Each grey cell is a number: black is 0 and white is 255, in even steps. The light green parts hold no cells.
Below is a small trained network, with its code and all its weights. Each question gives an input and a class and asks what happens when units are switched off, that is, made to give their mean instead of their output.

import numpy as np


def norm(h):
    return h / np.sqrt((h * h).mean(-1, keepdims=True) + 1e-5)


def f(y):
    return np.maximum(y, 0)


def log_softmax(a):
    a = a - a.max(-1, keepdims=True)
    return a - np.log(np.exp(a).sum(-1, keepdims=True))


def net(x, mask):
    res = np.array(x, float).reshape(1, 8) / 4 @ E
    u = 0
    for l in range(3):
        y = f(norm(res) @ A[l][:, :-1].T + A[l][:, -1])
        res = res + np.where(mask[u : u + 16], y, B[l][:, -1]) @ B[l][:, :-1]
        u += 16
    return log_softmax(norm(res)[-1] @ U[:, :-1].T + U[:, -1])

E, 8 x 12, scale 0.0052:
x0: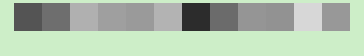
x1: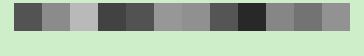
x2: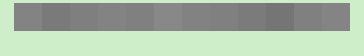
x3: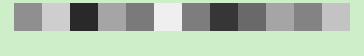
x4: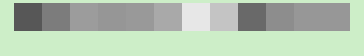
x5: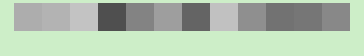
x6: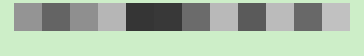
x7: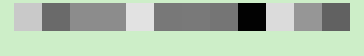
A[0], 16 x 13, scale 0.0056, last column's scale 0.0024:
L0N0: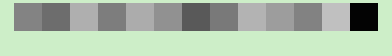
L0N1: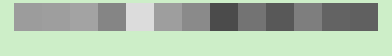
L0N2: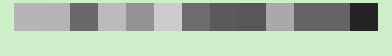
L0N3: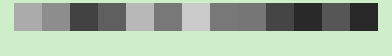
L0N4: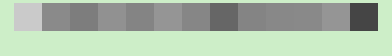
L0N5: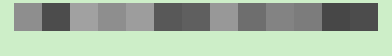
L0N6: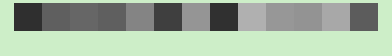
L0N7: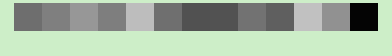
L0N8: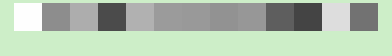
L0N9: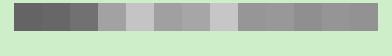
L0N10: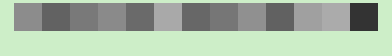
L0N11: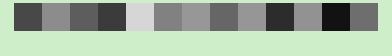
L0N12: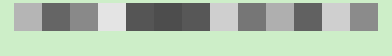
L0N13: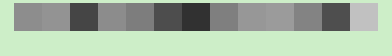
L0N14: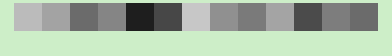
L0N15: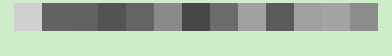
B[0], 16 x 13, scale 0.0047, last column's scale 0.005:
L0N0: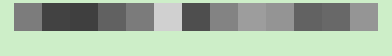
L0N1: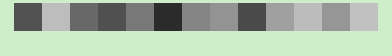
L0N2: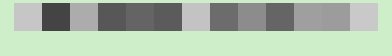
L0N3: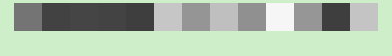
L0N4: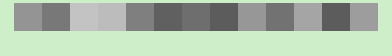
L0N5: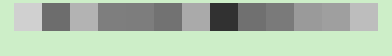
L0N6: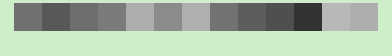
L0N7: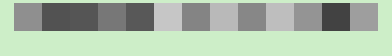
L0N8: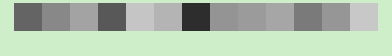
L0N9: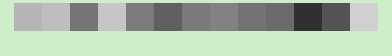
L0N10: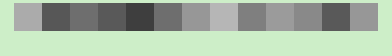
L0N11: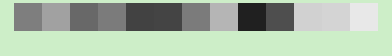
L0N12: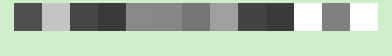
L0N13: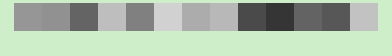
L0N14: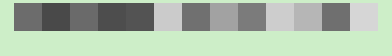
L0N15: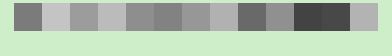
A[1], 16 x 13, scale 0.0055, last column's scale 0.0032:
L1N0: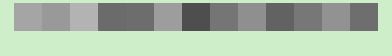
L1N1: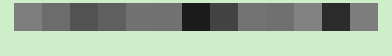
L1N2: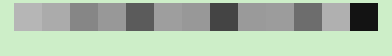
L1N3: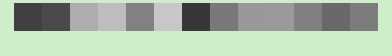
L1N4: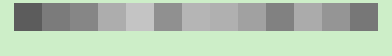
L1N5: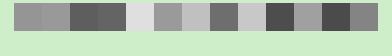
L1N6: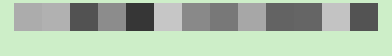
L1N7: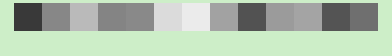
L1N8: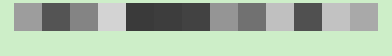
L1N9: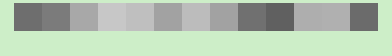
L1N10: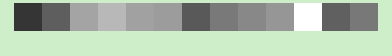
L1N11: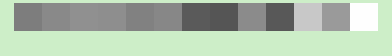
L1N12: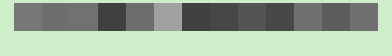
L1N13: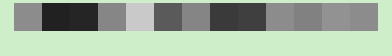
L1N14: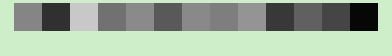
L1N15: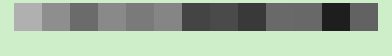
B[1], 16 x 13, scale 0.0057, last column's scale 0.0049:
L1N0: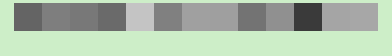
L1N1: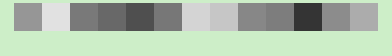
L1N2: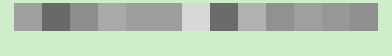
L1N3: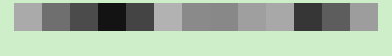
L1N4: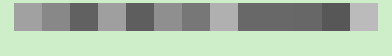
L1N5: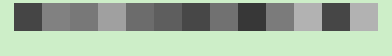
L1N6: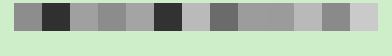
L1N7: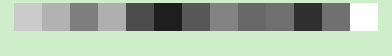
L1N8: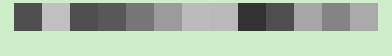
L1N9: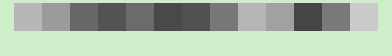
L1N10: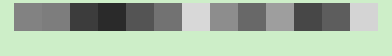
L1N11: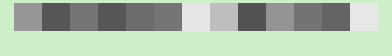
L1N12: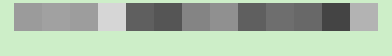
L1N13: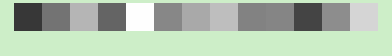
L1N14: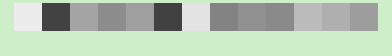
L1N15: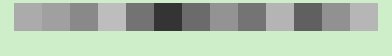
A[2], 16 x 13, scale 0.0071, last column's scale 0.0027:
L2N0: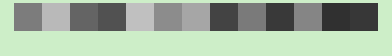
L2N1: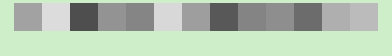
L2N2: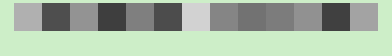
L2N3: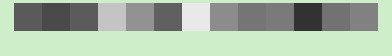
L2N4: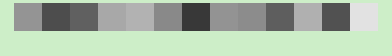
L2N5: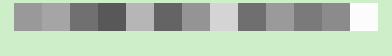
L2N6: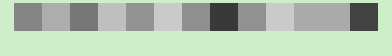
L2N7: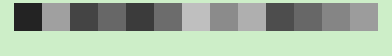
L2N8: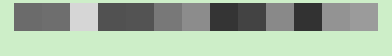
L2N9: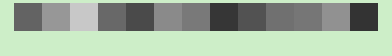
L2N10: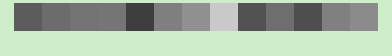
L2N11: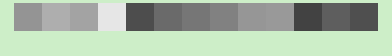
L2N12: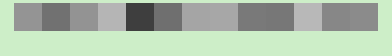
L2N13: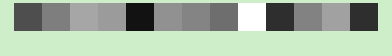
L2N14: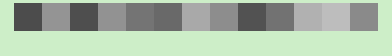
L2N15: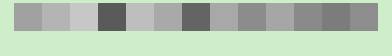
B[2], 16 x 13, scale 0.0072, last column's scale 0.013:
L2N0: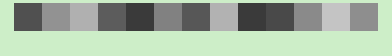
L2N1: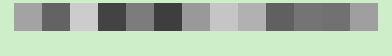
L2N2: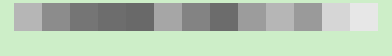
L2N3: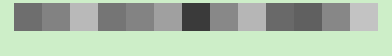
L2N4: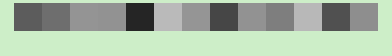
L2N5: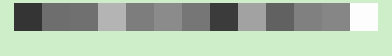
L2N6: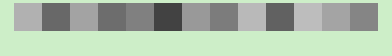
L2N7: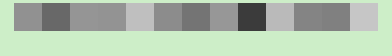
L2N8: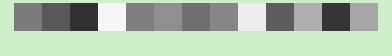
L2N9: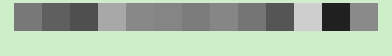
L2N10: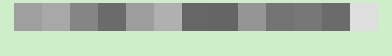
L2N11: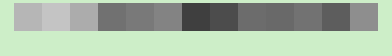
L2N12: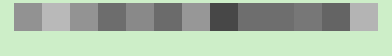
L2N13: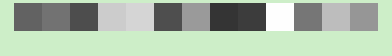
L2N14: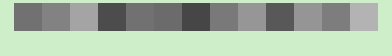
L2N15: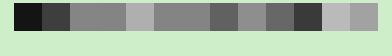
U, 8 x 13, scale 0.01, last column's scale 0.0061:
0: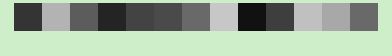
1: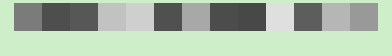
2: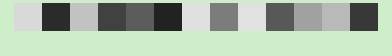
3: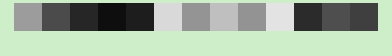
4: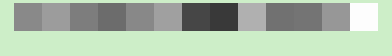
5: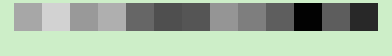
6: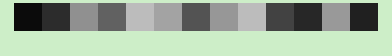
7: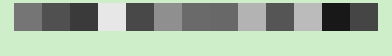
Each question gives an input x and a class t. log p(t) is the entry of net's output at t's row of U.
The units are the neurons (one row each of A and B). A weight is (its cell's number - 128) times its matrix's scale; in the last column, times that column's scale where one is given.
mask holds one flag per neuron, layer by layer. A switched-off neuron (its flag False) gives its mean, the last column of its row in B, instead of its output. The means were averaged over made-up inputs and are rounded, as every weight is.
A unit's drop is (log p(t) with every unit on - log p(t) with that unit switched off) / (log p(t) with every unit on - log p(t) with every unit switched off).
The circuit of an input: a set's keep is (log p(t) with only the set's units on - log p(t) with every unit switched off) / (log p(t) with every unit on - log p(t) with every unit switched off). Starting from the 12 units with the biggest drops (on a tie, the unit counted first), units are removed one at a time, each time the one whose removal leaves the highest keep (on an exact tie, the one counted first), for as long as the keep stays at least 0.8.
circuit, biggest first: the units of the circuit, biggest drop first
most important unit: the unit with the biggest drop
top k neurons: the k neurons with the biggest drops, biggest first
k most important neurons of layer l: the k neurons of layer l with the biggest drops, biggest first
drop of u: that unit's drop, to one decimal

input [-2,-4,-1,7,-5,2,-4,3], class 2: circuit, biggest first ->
[L0N2 L2N1]
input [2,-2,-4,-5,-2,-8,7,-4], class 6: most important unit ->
L0N6
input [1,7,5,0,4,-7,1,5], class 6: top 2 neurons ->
[L1N13 L2N3]
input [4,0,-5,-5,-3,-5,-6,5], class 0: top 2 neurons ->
[L0N11 L0N1]
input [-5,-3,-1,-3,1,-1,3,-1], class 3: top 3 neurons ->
[L0N14 L0N3 L0N11]
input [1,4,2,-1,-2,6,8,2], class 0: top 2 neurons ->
[L0N12 L2N3]
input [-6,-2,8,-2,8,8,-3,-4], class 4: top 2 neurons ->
[L1N7 L2N10]
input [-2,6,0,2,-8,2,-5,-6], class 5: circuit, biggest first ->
[L1N12 L1N1]
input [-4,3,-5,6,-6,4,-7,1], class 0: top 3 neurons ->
[L0N1 L2N0 L0N11]
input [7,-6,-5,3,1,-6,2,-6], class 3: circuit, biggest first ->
[L1N3 L1N10]
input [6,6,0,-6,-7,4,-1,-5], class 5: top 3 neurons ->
[L1N12 L1N1 L0N15]
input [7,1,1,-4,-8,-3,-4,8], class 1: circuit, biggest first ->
[L1N15 L1N13 L2N14]
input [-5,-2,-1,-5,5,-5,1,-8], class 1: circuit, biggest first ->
[L2N13 L2N7]
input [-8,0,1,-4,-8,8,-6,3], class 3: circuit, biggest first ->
[L0N3]
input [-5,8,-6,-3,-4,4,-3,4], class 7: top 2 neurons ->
[L2N8 L2N9]
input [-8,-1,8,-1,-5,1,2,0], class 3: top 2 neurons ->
[L0N3 L0N14]
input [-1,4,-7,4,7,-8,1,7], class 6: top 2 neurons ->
[L1N13 L2N3]
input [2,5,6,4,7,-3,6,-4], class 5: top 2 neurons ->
[L1N7 L0N11]
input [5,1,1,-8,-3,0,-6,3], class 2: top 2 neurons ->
[L0N12 L0N5]
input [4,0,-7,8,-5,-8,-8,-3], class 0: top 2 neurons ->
[L2N0 L1N5]
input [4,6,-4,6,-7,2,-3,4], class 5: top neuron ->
[L1N12]
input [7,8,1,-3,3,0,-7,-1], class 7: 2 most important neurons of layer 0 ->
[L0N12 L0N11]
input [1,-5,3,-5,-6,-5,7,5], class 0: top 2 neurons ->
[L0N12 L1N8]
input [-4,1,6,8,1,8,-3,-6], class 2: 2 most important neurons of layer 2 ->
[L2N1 L2N6]
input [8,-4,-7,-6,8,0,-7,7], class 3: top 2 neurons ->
[L1N10 L0N7]
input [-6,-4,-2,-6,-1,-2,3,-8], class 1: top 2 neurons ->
[L2N13 L2N7]
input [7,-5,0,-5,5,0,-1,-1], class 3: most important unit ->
L1N10
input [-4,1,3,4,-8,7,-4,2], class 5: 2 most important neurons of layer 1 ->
[L1N15 L1N12]
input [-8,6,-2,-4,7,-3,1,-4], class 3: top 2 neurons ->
[L0N14 L0N3]
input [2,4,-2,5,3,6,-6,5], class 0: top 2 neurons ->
[L0N1 L2N0]
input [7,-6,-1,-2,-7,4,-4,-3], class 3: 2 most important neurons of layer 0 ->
[L0N9 L0N7]
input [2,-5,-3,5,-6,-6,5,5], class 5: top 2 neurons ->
[L1N15 L0N13]
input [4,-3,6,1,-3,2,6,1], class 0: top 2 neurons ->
[L0N12 L2N8]
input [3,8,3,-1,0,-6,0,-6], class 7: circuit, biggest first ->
[L2N8]
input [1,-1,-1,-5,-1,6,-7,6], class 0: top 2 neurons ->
[L0N1 L0N11]
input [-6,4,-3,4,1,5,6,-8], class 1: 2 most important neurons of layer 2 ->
[L2N13 L2N7]
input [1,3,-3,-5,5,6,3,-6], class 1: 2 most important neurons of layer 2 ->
[L2N13 L2N3]
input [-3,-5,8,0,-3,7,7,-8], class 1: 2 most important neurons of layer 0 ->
[L0N11 L0N1]
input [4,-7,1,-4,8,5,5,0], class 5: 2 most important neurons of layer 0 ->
[L0N9 L0N11]
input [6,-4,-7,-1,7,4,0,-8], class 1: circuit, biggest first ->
[L2N13]
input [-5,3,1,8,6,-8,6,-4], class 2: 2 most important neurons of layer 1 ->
[L1N6 L1N2]
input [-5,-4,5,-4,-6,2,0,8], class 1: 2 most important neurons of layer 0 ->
[L0N5 L0N9]
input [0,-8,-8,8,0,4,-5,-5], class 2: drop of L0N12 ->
0.2
